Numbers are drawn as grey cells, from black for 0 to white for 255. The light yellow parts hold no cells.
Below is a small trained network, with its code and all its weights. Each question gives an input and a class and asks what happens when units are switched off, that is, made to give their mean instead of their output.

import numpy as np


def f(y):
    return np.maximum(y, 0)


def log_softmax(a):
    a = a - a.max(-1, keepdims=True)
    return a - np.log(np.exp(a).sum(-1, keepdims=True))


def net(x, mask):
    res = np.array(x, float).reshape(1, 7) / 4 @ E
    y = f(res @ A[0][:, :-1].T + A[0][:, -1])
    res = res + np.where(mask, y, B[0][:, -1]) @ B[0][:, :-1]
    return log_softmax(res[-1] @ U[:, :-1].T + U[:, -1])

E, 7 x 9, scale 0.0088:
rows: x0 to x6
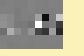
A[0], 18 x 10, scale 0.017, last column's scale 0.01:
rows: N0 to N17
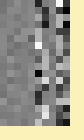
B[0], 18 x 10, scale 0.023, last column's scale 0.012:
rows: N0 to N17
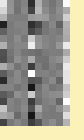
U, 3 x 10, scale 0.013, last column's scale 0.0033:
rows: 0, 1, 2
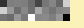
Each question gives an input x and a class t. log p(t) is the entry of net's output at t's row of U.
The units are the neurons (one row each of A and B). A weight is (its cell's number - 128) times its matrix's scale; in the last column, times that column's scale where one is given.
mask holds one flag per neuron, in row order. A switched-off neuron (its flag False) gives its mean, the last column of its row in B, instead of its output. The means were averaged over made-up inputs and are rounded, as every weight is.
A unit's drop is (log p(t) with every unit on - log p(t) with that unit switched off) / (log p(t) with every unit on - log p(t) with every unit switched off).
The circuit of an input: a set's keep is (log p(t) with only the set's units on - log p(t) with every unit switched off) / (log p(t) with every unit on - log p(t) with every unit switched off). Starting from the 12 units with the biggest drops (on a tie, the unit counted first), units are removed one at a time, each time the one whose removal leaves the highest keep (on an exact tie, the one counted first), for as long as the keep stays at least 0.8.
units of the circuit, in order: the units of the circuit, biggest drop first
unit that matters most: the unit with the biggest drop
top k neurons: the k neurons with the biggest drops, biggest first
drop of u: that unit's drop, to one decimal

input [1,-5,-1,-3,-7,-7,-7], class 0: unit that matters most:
N11
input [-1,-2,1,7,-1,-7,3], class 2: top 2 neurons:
[N0; N6]
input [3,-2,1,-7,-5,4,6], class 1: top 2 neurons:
[N0; N3]
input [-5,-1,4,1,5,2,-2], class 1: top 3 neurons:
[N1; N11; N14]
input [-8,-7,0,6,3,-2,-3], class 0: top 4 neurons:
[N0; N17; N4; N15]
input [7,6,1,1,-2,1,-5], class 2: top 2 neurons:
[N0; N16]
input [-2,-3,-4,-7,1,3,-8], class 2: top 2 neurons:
[N10; N13]
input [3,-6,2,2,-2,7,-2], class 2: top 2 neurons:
[N0; N16]
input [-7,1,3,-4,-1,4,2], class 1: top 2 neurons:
[N0; N11]
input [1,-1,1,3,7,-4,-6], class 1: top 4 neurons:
[N1; N11; N14; N3]
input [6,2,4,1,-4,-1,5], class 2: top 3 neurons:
[N0; N16; N6]
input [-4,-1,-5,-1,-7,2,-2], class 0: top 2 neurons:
[N11; N0]
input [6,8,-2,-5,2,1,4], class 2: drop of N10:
0.2
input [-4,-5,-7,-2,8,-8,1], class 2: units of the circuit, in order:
[N10]
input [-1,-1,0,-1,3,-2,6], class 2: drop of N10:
0.1
